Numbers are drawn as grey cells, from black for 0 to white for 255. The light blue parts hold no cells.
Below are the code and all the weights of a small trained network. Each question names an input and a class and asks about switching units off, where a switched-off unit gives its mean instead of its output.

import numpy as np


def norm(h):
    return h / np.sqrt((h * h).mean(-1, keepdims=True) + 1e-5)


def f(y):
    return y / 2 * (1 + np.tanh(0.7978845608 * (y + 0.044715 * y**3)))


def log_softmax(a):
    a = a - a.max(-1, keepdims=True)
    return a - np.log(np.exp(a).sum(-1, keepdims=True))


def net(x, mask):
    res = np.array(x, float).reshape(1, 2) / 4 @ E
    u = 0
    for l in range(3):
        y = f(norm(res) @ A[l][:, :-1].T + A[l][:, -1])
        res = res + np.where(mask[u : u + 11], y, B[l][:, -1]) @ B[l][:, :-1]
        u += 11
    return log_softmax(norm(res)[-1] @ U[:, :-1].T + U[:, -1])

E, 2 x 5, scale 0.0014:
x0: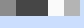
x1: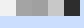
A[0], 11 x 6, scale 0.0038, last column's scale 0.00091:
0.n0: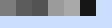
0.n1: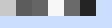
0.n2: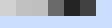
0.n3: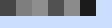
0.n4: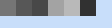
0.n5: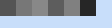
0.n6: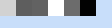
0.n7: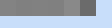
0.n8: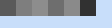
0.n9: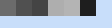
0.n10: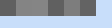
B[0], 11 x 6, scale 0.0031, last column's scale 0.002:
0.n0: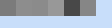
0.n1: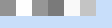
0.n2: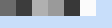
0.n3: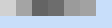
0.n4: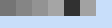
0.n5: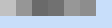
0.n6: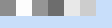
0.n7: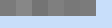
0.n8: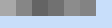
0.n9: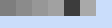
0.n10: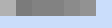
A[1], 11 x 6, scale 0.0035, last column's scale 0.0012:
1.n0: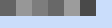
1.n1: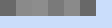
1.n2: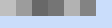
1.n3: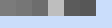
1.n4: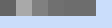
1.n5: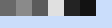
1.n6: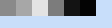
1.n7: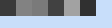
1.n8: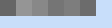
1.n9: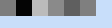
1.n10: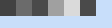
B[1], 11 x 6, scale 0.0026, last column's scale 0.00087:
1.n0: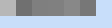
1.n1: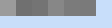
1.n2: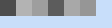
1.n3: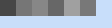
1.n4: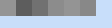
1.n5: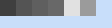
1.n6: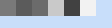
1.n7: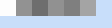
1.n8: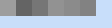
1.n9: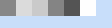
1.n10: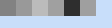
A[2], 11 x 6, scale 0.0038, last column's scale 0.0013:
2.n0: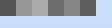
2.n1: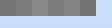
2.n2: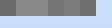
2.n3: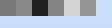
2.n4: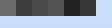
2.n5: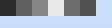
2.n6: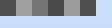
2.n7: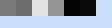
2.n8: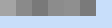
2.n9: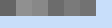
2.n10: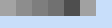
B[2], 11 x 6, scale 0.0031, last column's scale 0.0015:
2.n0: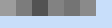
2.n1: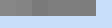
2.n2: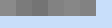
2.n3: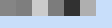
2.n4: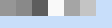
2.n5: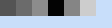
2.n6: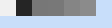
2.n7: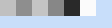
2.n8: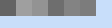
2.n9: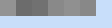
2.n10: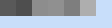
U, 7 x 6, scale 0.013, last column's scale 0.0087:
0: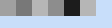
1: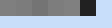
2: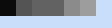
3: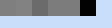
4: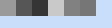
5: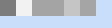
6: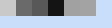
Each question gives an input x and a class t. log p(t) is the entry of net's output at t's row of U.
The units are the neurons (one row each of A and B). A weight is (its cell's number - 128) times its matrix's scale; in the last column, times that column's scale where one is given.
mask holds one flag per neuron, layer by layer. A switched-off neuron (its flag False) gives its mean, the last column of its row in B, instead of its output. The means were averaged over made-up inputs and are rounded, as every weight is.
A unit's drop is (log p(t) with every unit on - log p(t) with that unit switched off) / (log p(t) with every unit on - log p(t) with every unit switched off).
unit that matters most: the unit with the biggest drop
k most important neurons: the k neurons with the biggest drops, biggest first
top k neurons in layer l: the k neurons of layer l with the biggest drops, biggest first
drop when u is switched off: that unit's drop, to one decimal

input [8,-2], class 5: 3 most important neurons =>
0.n1, 0.n6, 0.n2
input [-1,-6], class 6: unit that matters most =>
0.n2
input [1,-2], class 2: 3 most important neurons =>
1.n5, 0.n2, 2.n5
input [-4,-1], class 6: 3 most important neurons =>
0.n4, 0.n9, 0.n3
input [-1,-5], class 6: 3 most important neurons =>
0.n2, 1.n6, 0.n3
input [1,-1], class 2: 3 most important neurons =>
1.n5, 0.n2, 2.n5
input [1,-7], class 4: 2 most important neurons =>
0.n1, 0.n6
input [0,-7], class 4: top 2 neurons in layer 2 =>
2.n4, 2.n5
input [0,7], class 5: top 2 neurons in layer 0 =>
0.n1, 0.n6
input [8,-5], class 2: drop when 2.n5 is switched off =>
0.2
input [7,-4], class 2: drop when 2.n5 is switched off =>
0.2
